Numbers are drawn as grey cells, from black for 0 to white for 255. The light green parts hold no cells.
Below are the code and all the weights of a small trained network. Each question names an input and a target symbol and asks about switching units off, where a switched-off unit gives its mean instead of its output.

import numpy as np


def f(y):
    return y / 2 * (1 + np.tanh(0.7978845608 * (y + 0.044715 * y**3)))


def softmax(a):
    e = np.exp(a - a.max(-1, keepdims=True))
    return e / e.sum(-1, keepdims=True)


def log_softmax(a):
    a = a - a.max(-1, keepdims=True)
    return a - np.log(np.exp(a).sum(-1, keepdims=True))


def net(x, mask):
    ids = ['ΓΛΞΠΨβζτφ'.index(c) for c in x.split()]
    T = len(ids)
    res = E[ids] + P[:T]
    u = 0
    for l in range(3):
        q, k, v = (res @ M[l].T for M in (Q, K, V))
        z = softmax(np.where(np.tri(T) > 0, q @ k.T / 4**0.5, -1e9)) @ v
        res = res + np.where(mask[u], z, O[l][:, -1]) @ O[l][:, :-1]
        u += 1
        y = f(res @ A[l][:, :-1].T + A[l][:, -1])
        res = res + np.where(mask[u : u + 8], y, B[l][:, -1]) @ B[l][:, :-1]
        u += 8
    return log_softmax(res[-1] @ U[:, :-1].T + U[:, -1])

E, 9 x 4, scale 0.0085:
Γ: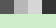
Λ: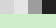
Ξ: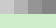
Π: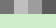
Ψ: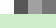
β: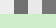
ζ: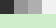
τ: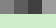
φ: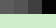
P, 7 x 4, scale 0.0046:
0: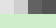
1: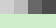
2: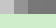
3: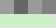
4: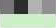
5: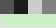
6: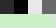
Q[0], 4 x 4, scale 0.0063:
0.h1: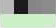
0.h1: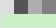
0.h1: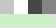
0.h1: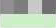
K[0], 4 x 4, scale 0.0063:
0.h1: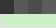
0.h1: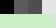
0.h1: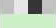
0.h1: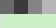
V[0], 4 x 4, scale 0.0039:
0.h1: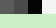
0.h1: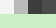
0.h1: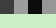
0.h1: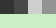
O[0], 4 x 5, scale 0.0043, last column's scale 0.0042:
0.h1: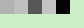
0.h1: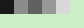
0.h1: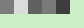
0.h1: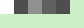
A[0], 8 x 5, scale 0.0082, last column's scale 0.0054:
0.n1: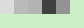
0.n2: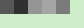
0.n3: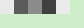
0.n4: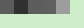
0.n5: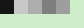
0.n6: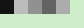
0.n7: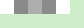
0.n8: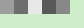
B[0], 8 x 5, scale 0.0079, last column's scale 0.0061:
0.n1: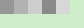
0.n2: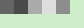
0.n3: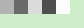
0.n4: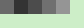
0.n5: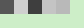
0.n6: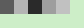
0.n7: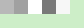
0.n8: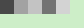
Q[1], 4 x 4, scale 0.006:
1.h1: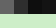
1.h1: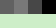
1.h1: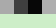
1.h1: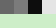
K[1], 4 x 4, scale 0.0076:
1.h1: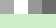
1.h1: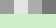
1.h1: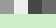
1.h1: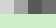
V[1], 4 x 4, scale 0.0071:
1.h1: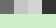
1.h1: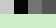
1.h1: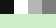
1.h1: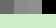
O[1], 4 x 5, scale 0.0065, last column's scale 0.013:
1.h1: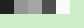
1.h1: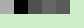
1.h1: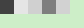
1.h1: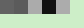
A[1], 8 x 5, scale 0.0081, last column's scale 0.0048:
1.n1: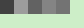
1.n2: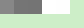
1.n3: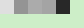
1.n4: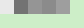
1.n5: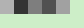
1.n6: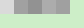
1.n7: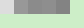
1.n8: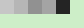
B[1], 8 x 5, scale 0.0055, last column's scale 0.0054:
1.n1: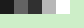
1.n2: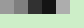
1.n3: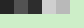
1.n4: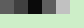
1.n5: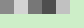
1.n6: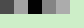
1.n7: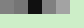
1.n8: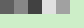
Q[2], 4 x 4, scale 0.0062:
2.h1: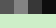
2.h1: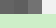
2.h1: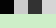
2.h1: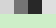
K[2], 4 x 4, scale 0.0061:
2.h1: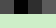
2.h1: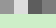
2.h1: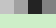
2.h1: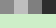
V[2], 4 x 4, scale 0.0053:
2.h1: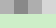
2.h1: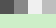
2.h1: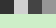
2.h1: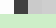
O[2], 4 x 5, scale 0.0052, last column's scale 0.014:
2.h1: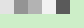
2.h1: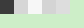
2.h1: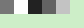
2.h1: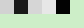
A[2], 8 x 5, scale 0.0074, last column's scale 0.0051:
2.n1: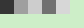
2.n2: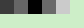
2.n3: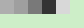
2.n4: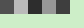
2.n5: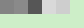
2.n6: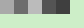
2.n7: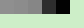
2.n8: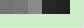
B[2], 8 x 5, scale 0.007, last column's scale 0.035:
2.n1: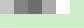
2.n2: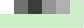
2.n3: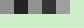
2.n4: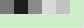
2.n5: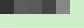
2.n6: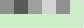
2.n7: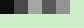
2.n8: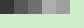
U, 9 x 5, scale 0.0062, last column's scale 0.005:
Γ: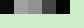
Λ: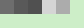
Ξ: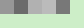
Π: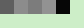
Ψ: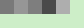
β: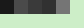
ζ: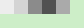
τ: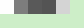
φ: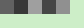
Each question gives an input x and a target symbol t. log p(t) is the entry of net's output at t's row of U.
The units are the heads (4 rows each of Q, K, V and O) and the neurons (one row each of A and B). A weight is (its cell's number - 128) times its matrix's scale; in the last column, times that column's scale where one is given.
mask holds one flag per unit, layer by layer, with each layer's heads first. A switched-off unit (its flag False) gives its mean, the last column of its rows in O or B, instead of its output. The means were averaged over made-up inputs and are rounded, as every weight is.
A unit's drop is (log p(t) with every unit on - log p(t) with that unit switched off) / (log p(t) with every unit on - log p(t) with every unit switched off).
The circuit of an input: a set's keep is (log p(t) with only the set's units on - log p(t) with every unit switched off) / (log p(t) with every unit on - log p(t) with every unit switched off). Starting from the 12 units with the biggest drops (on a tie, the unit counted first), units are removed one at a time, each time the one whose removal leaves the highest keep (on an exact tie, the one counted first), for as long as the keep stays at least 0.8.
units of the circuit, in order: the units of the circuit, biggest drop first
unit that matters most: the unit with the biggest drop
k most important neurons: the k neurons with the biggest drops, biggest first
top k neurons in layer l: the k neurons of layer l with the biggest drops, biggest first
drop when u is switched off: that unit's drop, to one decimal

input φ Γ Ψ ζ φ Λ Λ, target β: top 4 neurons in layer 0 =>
0.n4; 0.n7; 0.n1; 0.n5
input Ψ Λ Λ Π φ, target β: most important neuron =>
0.n7
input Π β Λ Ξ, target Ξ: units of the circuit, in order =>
2.h1; 0.n6; 1.n1; 0.n7
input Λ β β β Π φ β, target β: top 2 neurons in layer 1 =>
1.n4; 1.n5
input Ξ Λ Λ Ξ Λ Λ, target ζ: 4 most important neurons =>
2.n4; 1.n4; 2.n1; 1.n2
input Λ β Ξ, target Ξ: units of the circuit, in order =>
2.h1; 0.n6; 0.n7
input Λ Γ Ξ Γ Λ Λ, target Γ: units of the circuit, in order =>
2.n2; 1.h1
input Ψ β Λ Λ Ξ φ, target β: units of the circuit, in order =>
2.h1; 0.n7; 0.n4
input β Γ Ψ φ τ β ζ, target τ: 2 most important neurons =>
1.n2; 2.n2
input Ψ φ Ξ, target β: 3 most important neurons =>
2.n1; 0.n7; 0.n4
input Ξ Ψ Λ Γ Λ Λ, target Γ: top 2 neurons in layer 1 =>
1.n5; 1.n1
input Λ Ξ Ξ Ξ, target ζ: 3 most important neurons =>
2.n4; 2.n8; 2.n7
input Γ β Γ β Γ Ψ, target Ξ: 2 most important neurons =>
0.n8; 0.n7
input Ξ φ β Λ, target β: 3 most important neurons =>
0.n7; 0.n4; 0.n1
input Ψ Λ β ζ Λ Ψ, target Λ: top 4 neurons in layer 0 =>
0.n7; 0.n2; 0.n1; 0.n3
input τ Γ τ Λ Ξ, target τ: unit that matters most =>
1.h1
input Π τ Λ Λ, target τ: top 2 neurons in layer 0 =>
0.n1; 0.n8
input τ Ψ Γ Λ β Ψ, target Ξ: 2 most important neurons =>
0.n8; 2.n6
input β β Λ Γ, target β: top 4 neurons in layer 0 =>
0.n7; 0.n6; 0.n3; 0.n5
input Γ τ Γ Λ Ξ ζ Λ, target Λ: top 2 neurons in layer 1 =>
1.n3; 1.n8
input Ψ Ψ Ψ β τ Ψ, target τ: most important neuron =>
1.n4
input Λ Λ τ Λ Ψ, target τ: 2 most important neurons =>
2.n2; 0.n7
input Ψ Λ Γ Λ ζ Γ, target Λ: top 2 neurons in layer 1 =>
1.n1; 1.n2
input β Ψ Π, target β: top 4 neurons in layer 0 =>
0.n3; 0.n7; 0.n5; 0.n6
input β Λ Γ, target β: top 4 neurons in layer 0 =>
0.n7; 0.n6; 0.n3; 0.n2
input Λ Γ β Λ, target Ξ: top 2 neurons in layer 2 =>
2.n6; 2.n1
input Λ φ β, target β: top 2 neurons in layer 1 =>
1.n4; 1.n1
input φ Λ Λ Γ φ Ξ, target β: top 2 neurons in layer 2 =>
2.n1; 2.n7
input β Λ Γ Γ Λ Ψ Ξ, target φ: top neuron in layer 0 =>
0.n5
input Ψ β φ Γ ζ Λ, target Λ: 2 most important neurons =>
0.n2; 1.n3
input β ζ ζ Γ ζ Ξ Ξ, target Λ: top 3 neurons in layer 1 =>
1.n3; 1.n8; 1.n6
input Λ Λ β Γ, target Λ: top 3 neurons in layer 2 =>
2.n4; 2.n2; 2.n1
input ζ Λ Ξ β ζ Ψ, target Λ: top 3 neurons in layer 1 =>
1.n3; 1.n8; 1.n6
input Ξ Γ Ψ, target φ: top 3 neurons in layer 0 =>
0.n5; 0.n6; 0.n3
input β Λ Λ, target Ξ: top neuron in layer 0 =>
0.n1
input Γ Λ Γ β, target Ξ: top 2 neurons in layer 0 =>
0.n8; 0.n7
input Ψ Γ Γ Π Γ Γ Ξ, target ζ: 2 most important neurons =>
2.n4; 2.n1
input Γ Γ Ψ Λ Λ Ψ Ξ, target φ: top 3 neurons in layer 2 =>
2.n2; 2.n1; 2.n4
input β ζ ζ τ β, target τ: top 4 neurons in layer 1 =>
1.n6; 1.n4; 1.n3; 1.n7
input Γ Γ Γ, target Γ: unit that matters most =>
0.h1
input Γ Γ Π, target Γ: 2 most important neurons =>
2.n2; 0.n2
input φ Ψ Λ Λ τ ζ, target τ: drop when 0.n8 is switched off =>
0.2
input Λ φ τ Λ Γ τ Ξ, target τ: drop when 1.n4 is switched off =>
0.1
